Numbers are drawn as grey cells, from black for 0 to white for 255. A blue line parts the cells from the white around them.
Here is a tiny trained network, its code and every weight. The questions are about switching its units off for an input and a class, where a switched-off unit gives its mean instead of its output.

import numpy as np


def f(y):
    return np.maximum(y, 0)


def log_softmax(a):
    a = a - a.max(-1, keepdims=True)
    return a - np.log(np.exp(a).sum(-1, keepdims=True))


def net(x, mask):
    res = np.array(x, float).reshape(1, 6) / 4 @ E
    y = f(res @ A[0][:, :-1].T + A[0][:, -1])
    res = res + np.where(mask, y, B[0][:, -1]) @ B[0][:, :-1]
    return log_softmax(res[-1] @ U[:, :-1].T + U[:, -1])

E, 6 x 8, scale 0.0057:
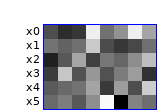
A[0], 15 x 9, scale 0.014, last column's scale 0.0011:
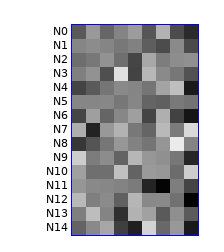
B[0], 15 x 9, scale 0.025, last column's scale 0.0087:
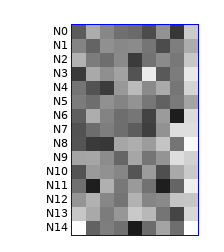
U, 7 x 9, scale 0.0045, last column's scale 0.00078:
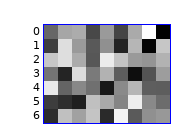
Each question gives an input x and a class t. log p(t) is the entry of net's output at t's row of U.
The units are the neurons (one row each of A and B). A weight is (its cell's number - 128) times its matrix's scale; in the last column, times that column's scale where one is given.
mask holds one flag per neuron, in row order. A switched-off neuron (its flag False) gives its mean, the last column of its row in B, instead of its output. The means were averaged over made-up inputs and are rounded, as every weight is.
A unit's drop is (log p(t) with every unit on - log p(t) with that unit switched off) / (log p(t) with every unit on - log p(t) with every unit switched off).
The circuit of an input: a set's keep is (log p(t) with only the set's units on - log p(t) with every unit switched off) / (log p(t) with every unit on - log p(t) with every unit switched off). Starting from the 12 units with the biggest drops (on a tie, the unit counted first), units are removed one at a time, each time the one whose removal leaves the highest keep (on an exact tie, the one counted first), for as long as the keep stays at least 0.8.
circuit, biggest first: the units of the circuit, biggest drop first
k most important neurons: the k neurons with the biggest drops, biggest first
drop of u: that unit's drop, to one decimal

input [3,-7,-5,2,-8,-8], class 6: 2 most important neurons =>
N3, N10
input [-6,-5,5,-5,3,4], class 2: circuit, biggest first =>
N13
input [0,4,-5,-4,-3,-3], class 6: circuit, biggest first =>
N10, N14
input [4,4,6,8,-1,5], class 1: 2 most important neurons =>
N6, N0
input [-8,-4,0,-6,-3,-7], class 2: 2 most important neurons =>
N13, N9
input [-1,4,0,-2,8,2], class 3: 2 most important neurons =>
N11, N1
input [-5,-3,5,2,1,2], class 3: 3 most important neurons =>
N9, N12, N1
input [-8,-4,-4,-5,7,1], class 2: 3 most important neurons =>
N13, N9, N12
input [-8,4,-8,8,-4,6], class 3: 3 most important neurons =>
N11, N1, N5
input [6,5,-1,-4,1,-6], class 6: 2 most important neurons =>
N3, N10
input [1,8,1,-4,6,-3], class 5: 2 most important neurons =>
N8, N4
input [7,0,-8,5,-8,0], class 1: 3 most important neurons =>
N6, N0, N11
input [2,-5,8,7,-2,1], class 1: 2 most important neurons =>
N6, N0
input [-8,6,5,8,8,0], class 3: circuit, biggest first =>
N11
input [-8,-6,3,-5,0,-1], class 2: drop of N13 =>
0.2
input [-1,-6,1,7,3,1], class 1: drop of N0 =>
0.1
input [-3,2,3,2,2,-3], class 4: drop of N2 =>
0.0
